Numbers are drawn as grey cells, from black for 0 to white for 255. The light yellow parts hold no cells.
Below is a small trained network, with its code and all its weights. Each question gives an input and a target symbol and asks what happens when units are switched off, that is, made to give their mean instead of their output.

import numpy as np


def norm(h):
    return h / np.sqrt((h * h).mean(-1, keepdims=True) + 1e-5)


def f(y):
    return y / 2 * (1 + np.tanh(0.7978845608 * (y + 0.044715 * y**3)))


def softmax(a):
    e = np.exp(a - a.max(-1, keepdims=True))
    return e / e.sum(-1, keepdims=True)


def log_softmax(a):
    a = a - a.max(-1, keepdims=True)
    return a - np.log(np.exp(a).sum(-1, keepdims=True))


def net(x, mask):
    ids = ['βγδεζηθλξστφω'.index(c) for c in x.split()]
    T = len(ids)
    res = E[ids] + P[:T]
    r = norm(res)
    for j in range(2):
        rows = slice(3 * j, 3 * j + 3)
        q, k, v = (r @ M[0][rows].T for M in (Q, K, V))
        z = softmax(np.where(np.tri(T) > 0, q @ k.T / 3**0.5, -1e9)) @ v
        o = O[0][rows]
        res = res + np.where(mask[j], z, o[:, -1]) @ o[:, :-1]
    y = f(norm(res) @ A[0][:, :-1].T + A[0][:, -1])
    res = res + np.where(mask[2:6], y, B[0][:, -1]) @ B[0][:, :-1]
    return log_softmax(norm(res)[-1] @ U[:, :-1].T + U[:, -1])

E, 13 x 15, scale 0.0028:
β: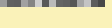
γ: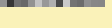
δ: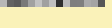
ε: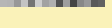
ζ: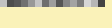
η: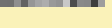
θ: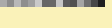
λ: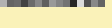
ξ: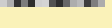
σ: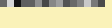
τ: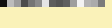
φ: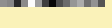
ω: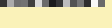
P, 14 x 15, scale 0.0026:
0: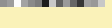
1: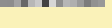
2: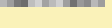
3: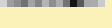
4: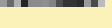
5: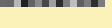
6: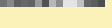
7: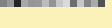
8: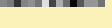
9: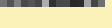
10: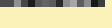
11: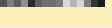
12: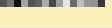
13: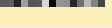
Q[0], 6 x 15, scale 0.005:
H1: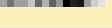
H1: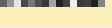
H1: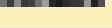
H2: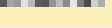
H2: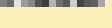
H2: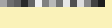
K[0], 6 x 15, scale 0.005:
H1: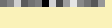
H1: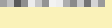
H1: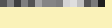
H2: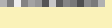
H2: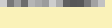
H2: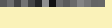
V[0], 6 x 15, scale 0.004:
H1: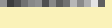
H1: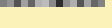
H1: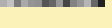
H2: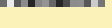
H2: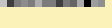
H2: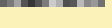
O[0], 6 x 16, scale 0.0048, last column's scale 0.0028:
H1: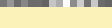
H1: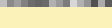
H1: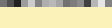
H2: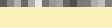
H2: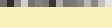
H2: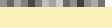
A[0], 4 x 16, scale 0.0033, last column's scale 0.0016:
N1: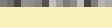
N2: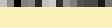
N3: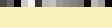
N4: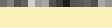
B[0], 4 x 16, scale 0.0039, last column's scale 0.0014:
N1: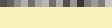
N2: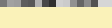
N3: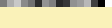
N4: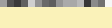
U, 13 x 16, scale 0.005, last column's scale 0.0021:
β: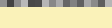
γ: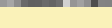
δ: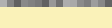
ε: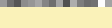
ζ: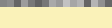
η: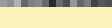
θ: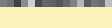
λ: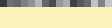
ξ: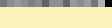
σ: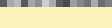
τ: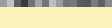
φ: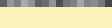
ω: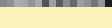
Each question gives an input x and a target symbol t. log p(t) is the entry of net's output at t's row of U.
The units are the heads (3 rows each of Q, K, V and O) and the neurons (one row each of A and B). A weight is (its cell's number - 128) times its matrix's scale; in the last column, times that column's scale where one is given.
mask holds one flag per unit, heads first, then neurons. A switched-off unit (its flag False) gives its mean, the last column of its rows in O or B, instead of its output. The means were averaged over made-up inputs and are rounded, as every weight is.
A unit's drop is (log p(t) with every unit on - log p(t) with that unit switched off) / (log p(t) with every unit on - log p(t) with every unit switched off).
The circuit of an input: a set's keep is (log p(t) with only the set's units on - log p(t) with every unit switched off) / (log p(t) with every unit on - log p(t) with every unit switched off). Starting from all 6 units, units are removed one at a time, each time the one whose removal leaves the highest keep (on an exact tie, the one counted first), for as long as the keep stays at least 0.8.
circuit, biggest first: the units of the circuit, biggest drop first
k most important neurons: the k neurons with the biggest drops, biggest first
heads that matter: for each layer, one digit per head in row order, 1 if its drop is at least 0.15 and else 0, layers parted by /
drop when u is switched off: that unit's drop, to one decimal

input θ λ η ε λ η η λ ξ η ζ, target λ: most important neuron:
N3
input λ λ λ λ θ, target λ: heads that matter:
10
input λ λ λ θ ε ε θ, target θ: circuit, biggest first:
H1, N4, N3
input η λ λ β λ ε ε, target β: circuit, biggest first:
H2, N3, H1
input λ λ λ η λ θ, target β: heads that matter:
01
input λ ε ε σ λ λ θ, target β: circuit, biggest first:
H2, N3, H1
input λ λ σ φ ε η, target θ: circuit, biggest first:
H2, H1
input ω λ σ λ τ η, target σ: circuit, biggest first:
N3, H1, H2
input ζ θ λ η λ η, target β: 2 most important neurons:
N2, N4
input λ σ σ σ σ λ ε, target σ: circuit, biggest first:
H1, N3, H2
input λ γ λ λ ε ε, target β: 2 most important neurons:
N2, N4
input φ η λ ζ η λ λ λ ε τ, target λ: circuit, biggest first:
H1, N3
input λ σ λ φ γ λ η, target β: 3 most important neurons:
N3, N1, N4
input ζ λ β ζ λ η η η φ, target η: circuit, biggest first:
H1
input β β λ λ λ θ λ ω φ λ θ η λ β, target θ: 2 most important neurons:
N4, N3
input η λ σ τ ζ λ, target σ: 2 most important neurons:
N3, N1
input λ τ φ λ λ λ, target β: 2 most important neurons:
N3, N1
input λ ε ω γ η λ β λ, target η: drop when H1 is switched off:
1.1
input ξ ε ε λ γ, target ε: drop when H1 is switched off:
0.6
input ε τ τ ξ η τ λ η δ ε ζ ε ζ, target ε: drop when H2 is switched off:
0.1
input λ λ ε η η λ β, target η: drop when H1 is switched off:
1.5
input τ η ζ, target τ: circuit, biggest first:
H2
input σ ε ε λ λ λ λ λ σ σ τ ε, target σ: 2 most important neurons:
N3, N1
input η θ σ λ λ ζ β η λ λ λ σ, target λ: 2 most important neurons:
N3, N2
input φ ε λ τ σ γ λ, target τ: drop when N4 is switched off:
0.0
